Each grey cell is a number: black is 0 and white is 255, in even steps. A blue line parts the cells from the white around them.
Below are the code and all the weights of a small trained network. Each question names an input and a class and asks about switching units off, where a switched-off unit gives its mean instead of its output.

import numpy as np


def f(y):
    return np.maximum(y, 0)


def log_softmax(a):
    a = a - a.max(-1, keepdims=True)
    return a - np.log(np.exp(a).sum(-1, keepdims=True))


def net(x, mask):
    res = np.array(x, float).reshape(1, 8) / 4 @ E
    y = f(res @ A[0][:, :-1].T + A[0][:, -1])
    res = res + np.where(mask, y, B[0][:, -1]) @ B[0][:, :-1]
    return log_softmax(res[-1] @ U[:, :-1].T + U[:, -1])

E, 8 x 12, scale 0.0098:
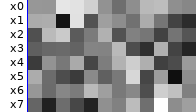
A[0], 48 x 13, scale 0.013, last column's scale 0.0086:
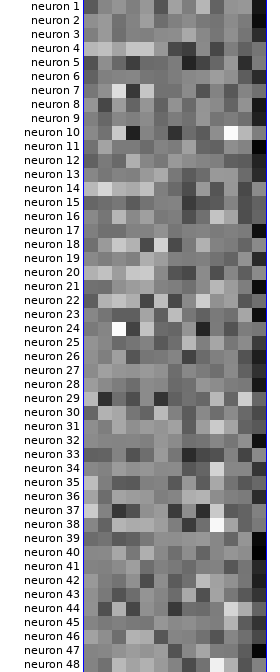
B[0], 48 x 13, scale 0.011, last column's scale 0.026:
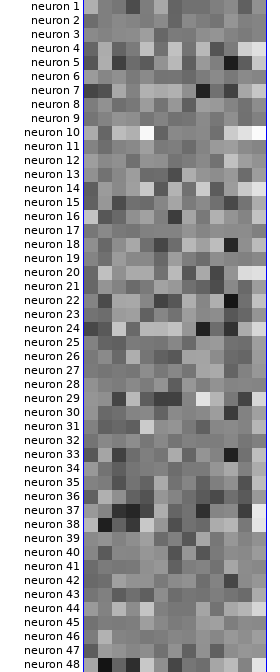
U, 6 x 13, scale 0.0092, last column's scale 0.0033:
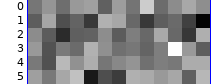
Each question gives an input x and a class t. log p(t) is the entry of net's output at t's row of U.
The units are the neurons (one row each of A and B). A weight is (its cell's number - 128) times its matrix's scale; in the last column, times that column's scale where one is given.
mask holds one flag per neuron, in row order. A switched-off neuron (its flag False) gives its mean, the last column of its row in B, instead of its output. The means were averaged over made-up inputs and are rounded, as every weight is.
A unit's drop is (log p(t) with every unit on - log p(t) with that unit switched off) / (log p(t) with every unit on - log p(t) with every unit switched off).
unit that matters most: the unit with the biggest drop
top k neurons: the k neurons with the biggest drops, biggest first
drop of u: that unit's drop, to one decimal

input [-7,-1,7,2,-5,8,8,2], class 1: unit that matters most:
neuron 24
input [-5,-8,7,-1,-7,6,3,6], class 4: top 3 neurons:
[neuron 10; neuron 24; neuron 7]
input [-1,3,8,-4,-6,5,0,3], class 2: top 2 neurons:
[neuron 20; neuron 4]
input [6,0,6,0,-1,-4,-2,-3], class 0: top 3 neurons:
[neuron 4; neuron 14; neuron 20]
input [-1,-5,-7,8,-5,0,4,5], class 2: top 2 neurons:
[neuron 29; neuron 37]
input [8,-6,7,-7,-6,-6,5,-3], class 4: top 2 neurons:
[neuron 22; neuron 18]
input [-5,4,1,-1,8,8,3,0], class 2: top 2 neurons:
[neuron 20; neuron 24]
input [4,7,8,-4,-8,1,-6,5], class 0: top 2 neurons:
[neuron 24; neuron 7]
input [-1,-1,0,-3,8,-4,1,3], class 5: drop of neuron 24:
0.1
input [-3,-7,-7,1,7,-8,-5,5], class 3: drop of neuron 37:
-0.1
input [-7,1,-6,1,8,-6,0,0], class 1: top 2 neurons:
[neuron 10; neuron 14]
